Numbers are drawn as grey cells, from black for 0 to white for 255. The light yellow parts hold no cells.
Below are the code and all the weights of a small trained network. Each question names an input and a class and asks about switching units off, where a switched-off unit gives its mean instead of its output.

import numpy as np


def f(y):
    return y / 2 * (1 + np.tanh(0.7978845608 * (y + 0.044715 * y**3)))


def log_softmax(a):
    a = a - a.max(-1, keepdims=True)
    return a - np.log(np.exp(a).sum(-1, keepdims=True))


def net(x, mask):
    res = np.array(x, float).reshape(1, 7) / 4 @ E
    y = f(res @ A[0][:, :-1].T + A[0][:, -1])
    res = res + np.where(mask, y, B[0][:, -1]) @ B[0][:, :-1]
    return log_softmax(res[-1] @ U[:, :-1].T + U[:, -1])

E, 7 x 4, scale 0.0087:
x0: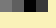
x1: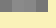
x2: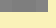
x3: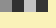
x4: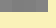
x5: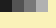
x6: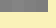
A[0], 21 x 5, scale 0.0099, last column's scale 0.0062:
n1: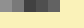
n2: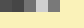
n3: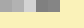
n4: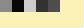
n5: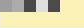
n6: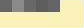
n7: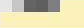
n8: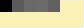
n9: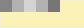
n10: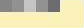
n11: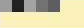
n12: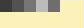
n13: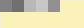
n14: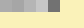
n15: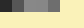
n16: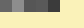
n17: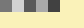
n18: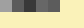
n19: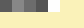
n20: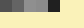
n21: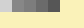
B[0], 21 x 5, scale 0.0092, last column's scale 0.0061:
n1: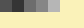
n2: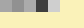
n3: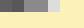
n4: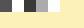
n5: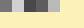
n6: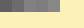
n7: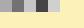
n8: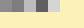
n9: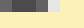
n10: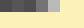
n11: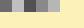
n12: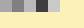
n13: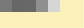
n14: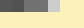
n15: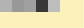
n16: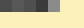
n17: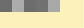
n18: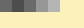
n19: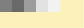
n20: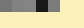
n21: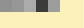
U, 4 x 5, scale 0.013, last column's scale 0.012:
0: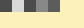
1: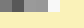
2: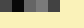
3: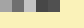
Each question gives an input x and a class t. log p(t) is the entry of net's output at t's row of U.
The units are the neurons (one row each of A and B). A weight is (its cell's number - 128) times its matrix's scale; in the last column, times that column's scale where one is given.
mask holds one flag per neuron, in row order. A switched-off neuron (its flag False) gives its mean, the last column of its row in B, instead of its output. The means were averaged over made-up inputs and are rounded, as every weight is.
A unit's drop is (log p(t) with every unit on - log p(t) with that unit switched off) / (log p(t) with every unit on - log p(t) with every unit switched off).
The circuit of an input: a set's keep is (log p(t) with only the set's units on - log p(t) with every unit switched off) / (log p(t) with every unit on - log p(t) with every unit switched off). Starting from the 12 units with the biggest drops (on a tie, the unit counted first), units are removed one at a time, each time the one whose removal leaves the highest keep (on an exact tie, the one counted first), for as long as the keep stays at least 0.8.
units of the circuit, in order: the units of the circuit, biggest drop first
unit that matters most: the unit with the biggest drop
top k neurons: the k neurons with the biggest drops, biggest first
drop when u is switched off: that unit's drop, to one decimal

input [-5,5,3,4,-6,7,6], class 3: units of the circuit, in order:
(n15 n12)
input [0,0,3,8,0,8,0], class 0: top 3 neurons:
(n4 n11 n7)
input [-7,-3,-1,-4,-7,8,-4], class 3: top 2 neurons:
(n2 n12)
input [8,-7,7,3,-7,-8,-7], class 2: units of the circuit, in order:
(n1)
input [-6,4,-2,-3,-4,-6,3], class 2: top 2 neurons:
(n9 n14)
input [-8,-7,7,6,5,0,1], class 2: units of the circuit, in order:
(n9 n10)
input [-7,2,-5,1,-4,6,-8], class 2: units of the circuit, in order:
(n9 n10)
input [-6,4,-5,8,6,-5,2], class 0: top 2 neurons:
(n4 n11)
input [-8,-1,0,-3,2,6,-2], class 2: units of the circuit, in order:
(n9 n14)
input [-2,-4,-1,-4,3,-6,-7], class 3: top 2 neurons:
(n7 n4)
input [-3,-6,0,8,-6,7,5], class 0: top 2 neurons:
(n4 n11)
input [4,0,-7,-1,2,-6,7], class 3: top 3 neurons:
(n7 n21 n4)
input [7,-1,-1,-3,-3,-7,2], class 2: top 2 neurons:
(n1 n18)
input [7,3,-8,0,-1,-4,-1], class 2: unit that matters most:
n1
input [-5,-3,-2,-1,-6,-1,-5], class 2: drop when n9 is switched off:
0.2
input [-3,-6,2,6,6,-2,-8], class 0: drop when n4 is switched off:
0.4
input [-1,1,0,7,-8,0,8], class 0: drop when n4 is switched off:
0.3
